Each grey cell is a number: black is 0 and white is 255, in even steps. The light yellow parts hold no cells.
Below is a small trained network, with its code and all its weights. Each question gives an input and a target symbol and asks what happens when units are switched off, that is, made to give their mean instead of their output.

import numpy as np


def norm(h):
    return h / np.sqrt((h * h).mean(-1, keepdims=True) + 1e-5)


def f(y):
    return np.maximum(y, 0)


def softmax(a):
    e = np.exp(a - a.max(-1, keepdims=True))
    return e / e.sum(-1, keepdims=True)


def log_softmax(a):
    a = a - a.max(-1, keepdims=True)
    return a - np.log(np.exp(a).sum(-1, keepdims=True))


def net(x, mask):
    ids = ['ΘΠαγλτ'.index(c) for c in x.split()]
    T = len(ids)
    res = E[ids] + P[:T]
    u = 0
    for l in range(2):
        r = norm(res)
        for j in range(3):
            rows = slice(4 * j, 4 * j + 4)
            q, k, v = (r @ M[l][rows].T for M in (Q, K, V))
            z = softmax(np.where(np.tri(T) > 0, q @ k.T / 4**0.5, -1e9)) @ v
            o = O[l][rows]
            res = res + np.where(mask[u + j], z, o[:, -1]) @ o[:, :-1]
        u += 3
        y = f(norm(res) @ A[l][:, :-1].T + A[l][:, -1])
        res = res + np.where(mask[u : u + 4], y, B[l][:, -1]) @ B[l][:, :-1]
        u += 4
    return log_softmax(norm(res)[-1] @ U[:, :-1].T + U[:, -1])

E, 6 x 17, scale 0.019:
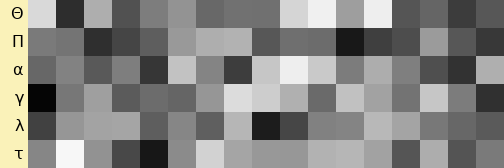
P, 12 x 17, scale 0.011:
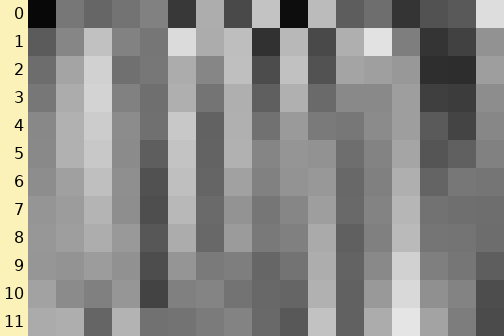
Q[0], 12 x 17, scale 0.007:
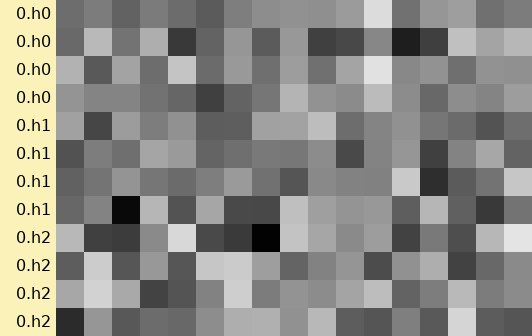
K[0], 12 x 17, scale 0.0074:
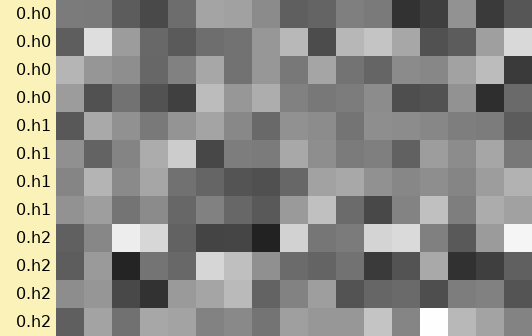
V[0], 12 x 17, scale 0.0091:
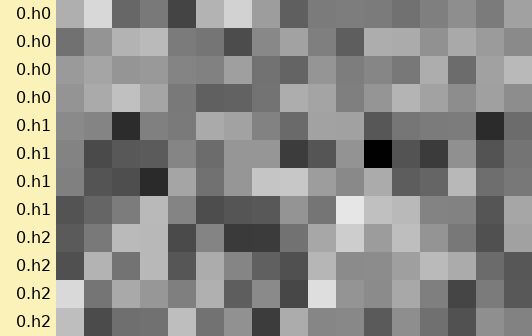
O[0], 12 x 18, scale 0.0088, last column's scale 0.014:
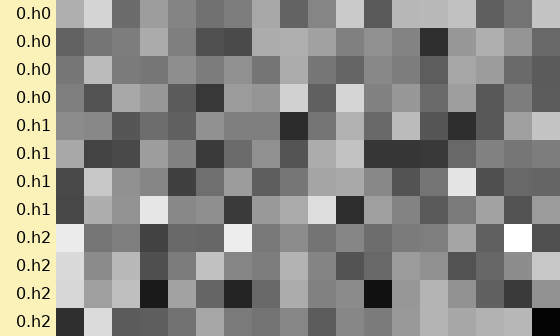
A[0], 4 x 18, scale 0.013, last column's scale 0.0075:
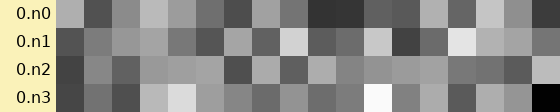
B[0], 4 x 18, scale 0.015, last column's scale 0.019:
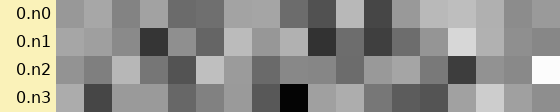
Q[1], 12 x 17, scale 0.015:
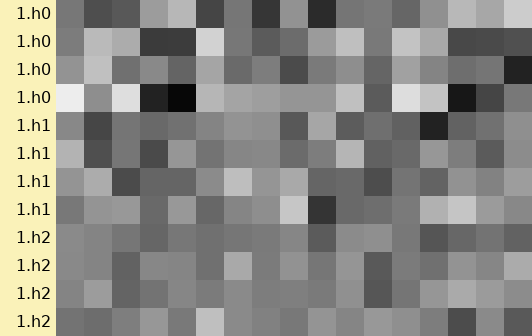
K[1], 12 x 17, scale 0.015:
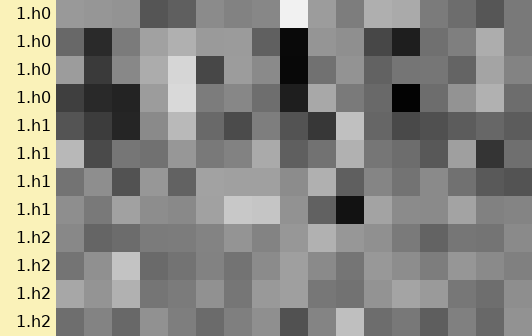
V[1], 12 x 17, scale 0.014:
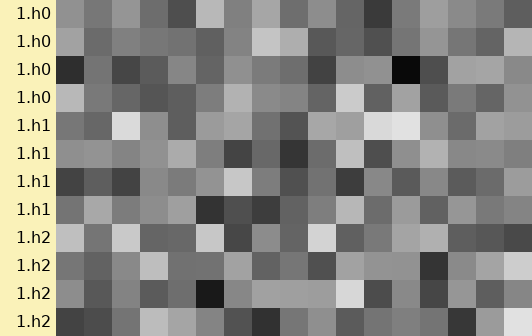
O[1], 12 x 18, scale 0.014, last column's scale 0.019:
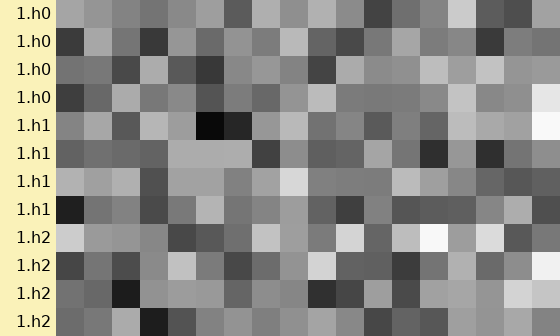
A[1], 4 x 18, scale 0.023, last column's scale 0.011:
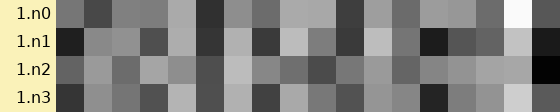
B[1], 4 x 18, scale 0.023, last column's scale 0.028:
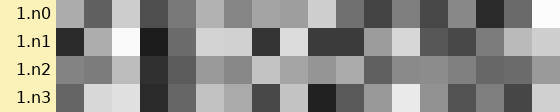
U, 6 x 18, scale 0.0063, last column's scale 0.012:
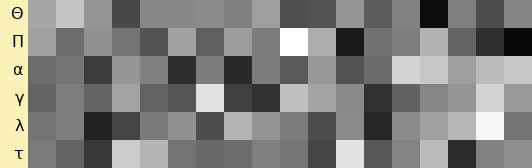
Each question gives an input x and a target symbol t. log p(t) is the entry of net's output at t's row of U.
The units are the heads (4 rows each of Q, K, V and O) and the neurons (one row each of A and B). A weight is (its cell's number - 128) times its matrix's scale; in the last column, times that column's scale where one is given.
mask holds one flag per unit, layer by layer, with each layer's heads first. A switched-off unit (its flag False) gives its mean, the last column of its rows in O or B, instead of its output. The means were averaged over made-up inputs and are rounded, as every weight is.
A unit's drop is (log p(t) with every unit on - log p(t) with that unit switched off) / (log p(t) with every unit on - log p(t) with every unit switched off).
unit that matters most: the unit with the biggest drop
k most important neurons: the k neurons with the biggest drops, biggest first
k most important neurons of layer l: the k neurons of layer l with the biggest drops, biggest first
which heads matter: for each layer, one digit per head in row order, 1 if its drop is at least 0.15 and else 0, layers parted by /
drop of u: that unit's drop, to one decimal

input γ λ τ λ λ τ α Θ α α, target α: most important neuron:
0.n2
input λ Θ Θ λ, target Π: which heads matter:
010 / 000
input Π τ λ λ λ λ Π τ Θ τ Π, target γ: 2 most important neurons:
1.n0; 1.n3
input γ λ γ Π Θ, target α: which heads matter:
011 / 100
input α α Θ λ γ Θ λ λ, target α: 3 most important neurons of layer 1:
1.n0; 1.n3; 1.n1
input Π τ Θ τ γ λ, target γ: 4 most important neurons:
0.n3; 1.n3; 1.n0; 1.n1
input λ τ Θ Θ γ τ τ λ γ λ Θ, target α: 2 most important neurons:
0.n2; 1.n0
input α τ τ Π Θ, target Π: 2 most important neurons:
1.n1; 1.n3
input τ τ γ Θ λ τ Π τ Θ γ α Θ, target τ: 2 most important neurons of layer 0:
0.n2; 0.n1
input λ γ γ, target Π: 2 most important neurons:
0.n1; 0.n3
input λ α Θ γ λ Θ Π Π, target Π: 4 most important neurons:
1.n1; 1.n3; 0.n3; 0.n2
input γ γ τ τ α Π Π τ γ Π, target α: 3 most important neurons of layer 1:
1.n0; 1.n3; 1.n1
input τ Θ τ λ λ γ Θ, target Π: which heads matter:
101 / 001
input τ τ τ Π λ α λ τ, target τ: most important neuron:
0.n2
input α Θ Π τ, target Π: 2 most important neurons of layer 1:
1.n1; 1.n3
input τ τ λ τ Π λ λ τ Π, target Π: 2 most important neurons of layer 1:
1.n1; 1.n3
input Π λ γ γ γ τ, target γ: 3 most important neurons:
0.n3; 1.n3; 1.n0
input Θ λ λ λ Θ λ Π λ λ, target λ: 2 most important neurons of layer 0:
0.n2; 0.n0
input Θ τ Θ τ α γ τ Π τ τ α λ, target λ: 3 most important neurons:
0.n2; 1.n0; 1.n3
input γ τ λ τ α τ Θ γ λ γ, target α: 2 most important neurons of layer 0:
0.n1; 0.n2
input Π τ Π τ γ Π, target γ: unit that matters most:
0.h1
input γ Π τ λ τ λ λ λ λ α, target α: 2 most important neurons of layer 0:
0.n1; 0.n3
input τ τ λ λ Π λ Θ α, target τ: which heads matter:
111 / 101
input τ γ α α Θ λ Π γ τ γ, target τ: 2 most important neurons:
0.n2; 1.n0
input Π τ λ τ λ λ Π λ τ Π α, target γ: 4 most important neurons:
1.n3; 1.n0; 1.n1; 0.n3
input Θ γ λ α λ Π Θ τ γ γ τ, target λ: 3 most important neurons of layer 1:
1.n0; 1.n3; 1.n1
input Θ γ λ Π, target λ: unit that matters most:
0.n2
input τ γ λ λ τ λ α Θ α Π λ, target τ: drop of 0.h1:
0.9
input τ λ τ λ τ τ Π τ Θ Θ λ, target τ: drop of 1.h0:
0.5
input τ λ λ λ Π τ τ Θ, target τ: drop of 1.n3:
0.1
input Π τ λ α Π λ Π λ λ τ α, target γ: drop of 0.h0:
1.0
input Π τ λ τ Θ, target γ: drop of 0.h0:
0.7
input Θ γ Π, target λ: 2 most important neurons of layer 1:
1.n0; 1.n3
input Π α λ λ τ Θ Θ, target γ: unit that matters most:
0.h2
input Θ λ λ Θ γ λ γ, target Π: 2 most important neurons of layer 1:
1.n0; 1.n1
